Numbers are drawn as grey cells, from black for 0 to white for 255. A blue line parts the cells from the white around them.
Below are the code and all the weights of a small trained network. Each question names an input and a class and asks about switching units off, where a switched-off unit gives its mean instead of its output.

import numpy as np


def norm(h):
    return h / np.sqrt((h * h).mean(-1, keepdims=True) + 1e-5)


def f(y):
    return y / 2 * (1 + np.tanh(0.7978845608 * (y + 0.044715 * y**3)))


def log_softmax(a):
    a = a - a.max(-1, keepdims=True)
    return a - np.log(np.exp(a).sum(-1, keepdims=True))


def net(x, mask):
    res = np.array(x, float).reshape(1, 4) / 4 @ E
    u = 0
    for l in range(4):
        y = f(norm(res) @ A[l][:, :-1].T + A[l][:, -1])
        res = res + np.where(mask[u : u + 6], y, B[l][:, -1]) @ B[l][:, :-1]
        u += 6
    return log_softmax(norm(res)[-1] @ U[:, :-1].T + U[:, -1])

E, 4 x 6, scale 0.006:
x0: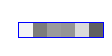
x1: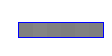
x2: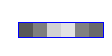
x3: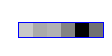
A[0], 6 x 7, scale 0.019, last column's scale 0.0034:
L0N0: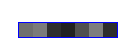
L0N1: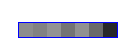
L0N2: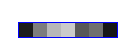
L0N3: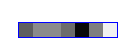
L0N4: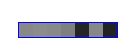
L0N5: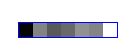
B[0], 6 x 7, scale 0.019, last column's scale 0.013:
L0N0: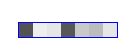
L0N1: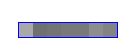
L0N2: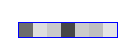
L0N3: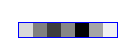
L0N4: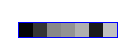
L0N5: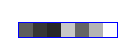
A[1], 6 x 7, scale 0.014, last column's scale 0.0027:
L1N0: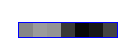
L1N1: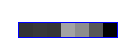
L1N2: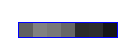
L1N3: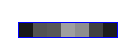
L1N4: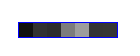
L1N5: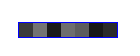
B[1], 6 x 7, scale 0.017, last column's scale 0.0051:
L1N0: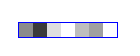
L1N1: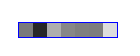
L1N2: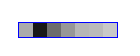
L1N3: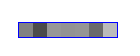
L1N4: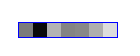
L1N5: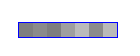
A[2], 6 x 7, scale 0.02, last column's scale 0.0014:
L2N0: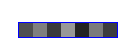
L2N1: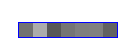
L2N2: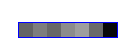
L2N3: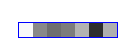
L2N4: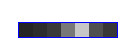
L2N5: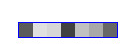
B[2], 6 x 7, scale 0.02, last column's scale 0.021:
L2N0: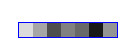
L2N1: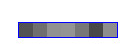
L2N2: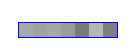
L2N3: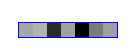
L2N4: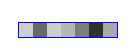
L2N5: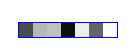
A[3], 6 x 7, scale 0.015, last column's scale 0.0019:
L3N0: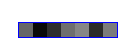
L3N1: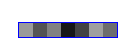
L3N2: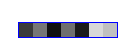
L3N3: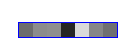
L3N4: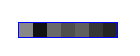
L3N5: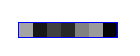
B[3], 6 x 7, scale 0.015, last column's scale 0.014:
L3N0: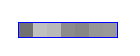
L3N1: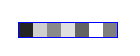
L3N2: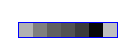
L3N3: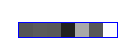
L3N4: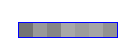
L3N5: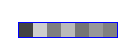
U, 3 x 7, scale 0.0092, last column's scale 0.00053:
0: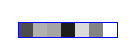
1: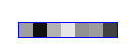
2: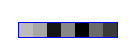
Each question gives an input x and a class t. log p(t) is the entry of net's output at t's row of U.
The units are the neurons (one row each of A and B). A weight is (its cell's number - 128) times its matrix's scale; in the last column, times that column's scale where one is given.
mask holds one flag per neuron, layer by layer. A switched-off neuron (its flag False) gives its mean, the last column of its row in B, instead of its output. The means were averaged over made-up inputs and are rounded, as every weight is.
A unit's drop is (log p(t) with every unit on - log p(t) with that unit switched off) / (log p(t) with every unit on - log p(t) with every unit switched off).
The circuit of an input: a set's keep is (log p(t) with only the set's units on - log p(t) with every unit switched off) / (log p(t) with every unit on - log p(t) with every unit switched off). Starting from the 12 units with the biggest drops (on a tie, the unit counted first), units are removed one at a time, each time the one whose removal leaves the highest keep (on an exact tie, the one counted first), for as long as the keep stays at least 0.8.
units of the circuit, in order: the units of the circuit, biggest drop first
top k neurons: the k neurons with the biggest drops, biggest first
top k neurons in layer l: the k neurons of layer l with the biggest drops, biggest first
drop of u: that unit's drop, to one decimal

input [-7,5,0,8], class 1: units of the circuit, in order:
(L1N0 L0N4 L0N3)
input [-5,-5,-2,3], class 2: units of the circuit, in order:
(L0N3)
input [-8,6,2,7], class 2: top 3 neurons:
(L0N3 L2N5 L0N2)
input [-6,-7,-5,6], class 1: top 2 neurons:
(L0N2 L1N0)
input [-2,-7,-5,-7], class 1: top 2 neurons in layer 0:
(L0N5 L0N2)
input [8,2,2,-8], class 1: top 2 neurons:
(L0N2 L0N0)
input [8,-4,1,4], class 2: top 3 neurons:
(L0N0 L0N2 L0N4)
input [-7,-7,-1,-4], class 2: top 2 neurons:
(L0N5 L2N5)
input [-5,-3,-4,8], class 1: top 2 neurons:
(L1N0 L0N4)
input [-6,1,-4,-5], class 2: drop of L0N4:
0.8
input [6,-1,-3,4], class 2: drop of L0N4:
0.9
